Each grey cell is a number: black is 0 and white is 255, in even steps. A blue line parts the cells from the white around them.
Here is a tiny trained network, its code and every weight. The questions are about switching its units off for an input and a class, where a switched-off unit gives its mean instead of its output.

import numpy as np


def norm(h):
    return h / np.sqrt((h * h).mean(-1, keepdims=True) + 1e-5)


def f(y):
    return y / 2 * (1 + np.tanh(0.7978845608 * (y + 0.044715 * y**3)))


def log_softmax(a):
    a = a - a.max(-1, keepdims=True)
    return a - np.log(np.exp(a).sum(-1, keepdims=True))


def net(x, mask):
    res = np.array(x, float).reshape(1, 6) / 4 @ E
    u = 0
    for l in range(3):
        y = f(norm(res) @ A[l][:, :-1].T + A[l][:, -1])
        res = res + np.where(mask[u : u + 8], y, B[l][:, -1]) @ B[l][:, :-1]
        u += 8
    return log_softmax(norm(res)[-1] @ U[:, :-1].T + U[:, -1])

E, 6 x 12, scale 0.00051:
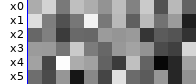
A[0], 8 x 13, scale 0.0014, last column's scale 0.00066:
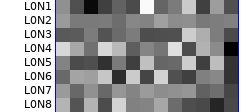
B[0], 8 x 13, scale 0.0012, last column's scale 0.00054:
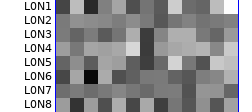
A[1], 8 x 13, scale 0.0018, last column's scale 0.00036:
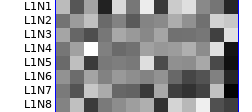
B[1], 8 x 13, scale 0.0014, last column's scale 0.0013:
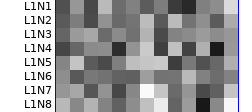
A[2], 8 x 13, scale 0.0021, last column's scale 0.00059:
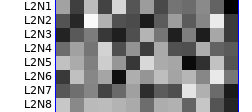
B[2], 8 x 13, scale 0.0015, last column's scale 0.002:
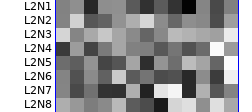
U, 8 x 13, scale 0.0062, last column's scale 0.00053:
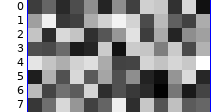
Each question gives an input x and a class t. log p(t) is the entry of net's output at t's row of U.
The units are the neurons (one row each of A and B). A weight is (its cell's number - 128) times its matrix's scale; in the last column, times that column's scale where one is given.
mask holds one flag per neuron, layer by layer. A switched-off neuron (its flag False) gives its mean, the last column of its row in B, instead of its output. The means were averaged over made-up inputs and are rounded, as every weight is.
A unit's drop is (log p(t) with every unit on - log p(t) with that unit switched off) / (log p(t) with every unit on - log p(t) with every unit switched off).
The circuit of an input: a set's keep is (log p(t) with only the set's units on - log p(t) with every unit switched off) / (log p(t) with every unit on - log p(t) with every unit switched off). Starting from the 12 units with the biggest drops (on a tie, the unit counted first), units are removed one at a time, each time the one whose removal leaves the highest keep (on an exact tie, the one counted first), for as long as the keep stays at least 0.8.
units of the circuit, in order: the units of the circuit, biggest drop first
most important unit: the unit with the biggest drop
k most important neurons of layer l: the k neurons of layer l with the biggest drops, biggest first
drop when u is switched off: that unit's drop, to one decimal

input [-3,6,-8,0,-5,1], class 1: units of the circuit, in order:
L1N8
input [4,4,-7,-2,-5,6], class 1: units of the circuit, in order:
L1N8, L1N5
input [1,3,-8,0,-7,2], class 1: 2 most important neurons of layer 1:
L1N8, L1N5
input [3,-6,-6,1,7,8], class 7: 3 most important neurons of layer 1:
L1N4, L1N8, L1N2
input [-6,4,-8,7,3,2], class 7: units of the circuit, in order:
L1N4, L1N2, L2N2
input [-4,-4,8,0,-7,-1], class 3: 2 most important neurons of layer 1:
L1N7, L1N1
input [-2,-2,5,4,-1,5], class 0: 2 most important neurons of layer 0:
L0N1, L0N5
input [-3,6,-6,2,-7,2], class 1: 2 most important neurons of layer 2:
L2N8, L2N4
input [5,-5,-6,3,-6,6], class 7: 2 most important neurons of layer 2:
L2N6, L2N8
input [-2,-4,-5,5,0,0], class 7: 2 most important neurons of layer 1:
L1N4, L1N8
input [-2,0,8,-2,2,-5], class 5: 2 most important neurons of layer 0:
L0N6, L0N4
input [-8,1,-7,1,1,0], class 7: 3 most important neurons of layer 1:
L1N4, L1N2, L1N8
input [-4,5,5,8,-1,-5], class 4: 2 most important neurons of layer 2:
L2N8, L2N2
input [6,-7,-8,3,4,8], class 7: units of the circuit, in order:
L1N4
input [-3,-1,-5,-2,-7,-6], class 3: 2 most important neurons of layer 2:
L2N7, L2N3
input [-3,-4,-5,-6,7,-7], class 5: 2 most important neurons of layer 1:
L1N7, L1N8
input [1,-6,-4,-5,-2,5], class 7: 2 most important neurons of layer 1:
L1N4, L1N2
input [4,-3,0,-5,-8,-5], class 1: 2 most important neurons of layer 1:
L1N8, L1N5
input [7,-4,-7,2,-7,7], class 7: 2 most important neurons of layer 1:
L1N4, L1N7
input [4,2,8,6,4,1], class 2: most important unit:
L2N6
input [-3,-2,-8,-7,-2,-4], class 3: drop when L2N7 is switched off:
0.6
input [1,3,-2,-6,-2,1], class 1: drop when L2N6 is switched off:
0.2
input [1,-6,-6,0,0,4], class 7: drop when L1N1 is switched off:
0.0
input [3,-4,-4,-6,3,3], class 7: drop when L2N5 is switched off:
0.1
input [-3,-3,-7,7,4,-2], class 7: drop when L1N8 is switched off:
0.6
